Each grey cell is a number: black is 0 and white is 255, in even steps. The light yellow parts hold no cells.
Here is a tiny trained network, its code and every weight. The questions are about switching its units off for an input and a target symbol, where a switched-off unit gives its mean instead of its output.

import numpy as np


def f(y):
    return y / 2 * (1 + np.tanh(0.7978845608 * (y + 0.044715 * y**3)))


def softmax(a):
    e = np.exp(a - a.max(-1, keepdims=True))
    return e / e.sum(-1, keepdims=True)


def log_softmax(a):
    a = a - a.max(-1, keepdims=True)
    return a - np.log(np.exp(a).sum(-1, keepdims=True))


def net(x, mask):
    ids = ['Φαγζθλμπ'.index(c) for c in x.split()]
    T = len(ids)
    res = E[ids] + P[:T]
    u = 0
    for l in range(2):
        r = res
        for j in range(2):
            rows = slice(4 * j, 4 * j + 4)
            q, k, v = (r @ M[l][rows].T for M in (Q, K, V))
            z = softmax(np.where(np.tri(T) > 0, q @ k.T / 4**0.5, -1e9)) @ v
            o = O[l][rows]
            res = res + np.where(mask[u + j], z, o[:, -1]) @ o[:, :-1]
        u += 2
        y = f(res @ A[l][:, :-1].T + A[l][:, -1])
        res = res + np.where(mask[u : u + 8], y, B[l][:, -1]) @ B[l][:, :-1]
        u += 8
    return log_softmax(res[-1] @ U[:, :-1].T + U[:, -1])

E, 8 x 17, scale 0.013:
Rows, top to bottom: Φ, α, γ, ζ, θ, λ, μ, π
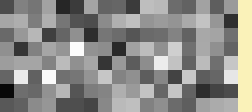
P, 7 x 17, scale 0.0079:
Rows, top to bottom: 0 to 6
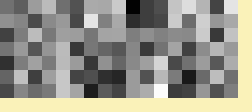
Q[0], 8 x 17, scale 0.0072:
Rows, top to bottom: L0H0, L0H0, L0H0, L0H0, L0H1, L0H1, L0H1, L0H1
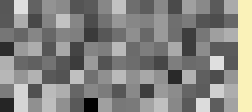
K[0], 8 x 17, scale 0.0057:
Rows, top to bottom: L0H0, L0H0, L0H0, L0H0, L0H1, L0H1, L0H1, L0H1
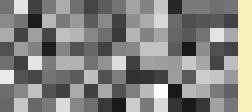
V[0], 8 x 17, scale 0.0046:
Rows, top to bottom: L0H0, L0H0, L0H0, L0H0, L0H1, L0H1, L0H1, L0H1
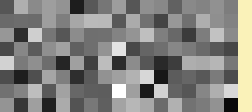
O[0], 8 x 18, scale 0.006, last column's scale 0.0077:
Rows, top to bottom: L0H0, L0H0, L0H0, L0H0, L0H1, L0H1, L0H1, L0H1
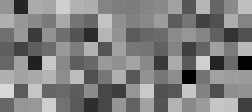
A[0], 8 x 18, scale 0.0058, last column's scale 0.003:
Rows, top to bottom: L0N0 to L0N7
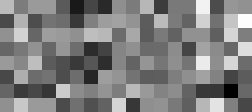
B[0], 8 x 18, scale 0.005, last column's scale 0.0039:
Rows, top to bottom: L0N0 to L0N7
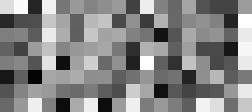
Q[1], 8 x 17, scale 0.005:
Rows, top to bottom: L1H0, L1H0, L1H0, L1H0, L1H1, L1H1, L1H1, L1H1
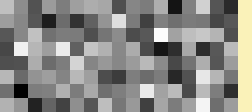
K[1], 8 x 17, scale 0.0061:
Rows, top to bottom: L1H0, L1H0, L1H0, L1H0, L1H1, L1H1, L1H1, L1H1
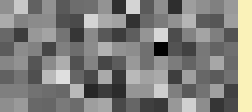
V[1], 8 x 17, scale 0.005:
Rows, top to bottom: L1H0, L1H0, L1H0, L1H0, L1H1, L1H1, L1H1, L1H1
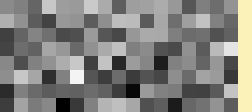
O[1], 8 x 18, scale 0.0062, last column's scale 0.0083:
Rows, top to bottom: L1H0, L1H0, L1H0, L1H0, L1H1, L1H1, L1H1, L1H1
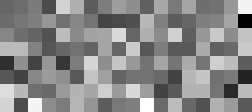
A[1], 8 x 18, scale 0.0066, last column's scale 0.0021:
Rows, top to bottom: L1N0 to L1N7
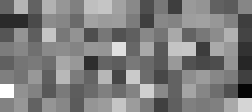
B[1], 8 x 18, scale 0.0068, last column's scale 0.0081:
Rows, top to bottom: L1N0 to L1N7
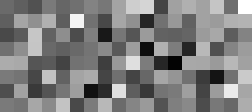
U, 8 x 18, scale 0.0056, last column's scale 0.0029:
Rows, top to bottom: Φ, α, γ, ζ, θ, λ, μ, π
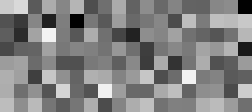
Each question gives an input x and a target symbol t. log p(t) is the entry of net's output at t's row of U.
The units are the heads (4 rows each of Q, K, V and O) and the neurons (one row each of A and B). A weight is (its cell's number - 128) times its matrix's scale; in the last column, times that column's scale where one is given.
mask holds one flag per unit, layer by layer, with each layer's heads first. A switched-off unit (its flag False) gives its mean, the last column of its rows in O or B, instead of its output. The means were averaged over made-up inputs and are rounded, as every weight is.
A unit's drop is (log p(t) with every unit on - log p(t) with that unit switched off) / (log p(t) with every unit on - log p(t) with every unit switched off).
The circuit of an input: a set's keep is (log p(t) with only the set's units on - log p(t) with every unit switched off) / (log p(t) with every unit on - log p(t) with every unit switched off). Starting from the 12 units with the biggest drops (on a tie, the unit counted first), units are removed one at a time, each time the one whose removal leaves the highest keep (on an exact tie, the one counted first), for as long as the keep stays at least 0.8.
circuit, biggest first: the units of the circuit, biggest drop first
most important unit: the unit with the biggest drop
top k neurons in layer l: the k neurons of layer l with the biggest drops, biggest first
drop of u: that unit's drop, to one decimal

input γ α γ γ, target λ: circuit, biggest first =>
(L0H1 L0N0 L0N4)
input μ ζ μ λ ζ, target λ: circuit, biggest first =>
(L0H0 L0H1 L1H1 L1N0)
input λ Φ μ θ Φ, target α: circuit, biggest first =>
(L0H1 L1N6)
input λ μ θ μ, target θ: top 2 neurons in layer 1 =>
(L1N4 L1N5)
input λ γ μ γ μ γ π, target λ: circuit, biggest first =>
(L0H1 L0N0 L1H1)
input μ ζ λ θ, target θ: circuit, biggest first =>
(L0H1 L1H0 L0N2)
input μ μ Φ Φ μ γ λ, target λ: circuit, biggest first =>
(L1N0 L0N2)
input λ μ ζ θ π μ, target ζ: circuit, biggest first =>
(L1H1 L0H1 L1N1)
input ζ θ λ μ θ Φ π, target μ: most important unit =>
L1H0
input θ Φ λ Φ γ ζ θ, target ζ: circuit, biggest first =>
(L1H1 L1N1 L1H0)
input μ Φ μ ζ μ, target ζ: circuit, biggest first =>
(L1H1 L1N1)
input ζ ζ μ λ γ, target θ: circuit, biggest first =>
(L0H1 L1H0 L0N2 L1N5)
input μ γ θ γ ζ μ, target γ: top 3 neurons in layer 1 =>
(L1N5 L1N0 L1N6)
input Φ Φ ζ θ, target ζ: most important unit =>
L1N1
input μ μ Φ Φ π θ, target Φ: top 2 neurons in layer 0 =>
(L0N0 L0N4)
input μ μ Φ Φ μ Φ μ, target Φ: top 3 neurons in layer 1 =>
(L1N4 L1N6 L1N5)
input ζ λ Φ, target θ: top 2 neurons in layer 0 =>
(L0N2 L0N3)
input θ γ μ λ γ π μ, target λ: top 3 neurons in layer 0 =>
(L0N6 L0N7 L0N1)
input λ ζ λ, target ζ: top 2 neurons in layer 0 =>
(L0N6 L0N1)
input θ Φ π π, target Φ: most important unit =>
L0H1
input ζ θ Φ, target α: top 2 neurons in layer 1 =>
(L1N6 L1N5)
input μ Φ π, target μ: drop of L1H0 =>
0.1
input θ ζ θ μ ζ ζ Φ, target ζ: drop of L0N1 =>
0.2
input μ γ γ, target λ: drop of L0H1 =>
0.5
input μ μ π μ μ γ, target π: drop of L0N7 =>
0.9
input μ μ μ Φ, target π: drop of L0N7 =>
0.6
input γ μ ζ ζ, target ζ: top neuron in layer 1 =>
(L1N1)
